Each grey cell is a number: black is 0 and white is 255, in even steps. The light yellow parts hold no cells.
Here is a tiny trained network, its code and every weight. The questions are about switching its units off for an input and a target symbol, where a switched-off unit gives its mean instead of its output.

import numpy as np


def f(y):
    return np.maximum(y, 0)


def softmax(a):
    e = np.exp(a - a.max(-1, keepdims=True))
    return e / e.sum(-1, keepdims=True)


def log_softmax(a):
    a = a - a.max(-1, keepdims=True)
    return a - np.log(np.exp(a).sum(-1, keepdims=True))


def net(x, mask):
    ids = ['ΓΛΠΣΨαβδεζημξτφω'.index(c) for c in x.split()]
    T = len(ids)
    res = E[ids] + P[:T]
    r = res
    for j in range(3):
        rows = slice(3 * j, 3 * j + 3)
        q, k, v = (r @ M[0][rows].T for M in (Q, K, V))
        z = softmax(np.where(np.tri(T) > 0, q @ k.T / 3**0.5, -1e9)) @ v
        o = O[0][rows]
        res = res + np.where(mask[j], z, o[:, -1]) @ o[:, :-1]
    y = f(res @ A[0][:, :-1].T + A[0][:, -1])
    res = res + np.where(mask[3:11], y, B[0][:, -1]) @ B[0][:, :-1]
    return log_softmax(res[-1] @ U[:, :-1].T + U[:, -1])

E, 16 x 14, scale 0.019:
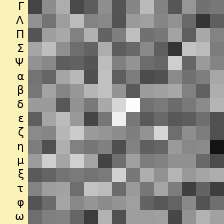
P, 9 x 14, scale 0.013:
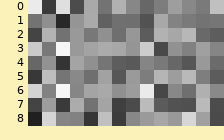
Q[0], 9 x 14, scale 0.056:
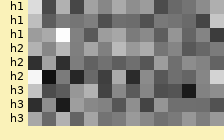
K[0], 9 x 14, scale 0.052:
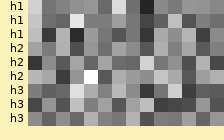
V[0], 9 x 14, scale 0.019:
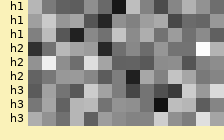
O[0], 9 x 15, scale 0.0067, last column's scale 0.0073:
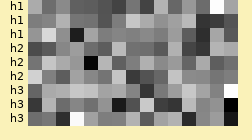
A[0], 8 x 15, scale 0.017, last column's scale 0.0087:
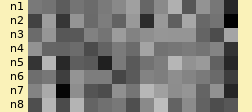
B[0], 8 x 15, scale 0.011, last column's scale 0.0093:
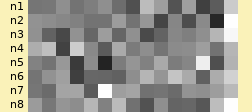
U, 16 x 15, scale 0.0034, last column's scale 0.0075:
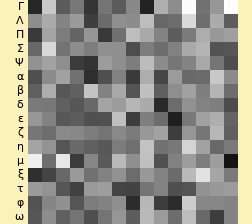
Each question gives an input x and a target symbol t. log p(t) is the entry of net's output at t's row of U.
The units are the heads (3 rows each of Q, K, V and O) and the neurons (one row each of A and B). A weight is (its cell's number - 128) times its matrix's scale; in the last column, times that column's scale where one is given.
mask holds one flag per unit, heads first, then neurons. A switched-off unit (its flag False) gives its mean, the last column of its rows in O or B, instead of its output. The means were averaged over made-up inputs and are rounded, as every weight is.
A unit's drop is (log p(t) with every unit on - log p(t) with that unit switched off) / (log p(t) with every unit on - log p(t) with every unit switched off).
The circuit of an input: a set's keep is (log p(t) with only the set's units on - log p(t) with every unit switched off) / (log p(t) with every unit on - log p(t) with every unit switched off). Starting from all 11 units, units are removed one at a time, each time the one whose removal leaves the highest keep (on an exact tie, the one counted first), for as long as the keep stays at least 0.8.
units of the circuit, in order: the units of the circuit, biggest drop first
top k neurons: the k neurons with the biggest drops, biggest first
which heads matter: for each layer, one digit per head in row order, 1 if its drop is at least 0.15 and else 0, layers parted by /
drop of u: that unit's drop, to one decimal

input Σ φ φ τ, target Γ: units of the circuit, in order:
[h3; h1]
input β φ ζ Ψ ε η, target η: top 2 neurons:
[n4; n6]
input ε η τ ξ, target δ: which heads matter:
100
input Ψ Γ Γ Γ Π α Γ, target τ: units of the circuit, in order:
[h1; h3]
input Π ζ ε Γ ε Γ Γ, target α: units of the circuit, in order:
[h2]
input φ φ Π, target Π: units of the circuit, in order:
[h3; n5]
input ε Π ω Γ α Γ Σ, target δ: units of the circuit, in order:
[h1; n3]
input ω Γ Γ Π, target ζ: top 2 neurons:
[n1; n2]
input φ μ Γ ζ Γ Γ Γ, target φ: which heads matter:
001
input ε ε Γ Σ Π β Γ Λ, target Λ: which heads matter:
001
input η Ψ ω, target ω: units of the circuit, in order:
[h3; n1; n2]
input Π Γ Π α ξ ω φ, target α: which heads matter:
010
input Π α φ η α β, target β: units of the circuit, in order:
[h3; n8; h1]
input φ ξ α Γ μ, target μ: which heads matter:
001
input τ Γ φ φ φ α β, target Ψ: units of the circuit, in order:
[h2]
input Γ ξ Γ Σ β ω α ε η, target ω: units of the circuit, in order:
[h3; n1]
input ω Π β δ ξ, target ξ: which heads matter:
011
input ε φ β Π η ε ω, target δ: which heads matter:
100
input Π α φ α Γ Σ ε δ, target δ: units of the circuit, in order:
[h3; n7; n2]
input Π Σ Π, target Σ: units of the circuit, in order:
[h3; n2]
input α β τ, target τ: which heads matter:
101
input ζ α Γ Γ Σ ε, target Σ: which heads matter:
001
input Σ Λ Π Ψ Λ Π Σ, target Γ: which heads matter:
101
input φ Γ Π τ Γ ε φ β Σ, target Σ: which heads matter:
001
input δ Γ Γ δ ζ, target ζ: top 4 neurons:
[n8; n7; n1; n2]
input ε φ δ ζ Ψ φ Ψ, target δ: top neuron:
[n3]
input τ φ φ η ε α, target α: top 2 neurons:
[n6; n2]
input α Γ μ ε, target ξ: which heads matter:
100
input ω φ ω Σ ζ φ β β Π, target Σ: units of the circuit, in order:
[n2; h3]
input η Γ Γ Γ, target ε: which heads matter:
101
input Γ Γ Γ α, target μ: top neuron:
[n3]
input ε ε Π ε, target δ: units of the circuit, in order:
[h1; n3]
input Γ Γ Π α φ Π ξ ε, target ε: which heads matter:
001
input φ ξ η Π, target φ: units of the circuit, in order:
[h3]
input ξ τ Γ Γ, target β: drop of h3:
0.2
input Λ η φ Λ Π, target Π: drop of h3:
0.7
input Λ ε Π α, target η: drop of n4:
0.4
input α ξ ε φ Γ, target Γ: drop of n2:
0.4
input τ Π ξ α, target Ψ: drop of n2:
0.0
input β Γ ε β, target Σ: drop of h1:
0.2
